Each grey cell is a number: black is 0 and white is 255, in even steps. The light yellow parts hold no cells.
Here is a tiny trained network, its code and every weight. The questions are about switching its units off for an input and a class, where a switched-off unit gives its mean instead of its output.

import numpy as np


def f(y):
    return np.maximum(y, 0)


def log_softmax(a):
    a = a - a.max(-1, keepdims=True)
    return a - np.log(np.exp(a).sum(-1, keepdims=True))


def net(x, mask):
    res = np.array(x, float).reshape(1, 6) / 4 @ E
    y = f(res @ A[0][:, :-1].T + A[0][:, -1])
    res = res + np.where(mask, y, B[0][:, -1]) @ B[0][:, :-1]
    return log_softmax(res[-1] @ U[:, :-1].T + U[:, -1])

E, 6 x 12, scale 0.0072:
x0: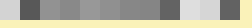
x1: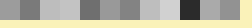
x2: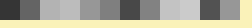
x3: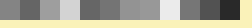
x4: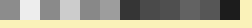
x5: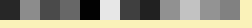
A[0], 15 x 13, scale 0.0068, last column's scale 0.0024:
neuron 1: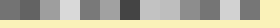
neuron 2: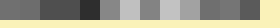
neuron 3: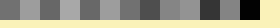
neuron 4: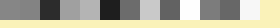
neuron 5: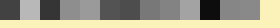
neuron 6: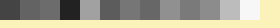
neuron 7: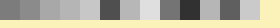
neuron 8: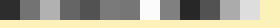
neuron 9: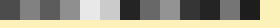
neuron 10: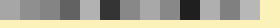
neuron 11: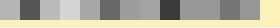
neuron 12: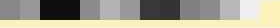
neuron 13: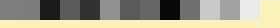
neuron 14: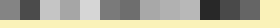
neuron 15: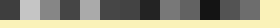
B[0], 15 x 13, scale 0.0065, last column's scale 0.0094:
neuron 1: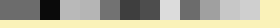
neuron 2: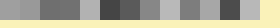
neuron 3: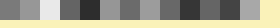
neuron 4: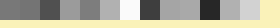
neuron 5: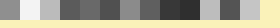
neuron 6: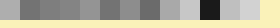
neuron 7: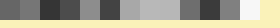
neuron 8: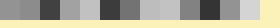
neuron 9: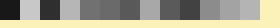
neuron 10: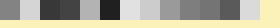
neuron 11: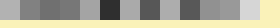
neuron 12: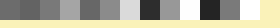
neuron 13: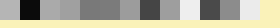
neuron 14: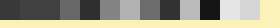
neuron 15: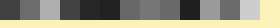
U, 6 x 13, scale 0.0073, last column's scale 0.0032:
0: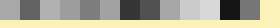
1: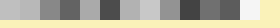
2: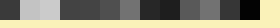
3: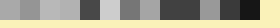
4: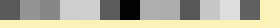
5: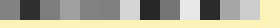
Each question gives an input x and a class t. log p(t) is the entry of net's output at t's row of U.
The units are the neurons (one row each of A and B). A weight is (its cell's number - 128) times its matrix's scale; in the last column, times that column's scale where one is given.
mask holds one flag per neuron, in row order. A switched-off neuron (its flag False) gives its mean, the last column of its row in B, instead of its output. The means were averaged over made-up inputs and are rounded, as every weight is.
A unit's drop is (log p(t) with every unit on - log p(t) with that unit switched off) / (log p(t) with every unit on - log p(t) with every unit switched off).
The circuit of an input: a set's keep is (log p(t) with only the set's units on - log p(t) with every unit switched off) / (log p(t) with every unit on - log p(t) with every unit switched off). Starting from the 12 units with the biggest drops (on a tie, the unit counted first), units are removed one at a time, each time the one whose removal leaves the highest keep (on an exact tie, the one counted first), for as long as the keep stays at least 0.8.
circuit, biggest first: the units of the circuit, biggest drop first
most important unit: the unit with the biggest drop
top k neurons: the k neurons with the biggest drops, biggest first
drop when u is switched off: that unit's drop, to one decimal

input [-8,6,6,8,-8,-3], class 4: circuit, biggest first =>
[neuron 1]
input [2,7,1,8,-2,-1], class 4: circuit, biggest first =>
[neuron 1; neuron 12]
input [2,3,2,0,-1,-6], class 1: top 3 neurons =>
[neuron 12; neuron 13; neuron 10]
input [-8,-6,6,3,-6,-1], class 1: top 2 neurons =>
[neuron 5; neuron 12]
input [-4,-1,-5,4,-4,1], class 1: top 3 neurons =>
[neuron 14; neuron 4; neuron 13]
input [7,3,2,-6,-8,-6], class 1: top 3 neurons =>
[neuron 10; neuron 13; neuron 12]
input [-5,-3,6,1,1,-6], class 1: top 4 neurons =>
[neuron 12; neuron 5; neuron 13; neuron 8]
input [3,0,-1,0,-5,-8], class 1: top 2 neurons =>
[neuron 10; neuron 12]
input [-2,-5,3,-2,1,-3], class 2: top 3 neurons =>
[neuron 5; neuron 15; neuron 13]
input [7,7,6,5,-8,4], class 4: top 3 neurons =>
[neuron 1; neuron 12; neuron 13]
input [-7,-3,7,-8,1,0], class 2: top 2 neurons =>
[neuron 5; neuron 15]
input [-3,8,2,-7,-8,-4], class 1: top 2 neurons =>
[neuron 10; neuron 7]
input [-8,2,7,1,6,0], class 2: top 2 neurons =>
[neuron 5; neuron 15]
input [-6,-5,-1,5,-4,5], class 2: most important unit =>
neuron 5
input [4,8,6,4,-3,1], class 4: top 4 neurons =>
[neuron 1; neuron 12; neuron 13; neuron 4]
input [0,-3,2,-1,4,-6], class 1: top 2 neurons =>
[neuron 12; neuron 13]
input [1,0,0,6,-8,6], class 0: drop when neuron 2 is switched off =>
0.2
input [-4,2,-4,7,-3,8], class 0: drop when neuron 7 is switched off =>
0.1
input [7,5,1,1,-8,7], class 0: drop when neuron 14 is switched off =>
0.2
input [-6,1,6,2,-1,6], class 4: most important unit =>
neuron 1
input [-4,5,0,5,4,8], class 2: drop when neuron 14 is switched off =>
-0.1
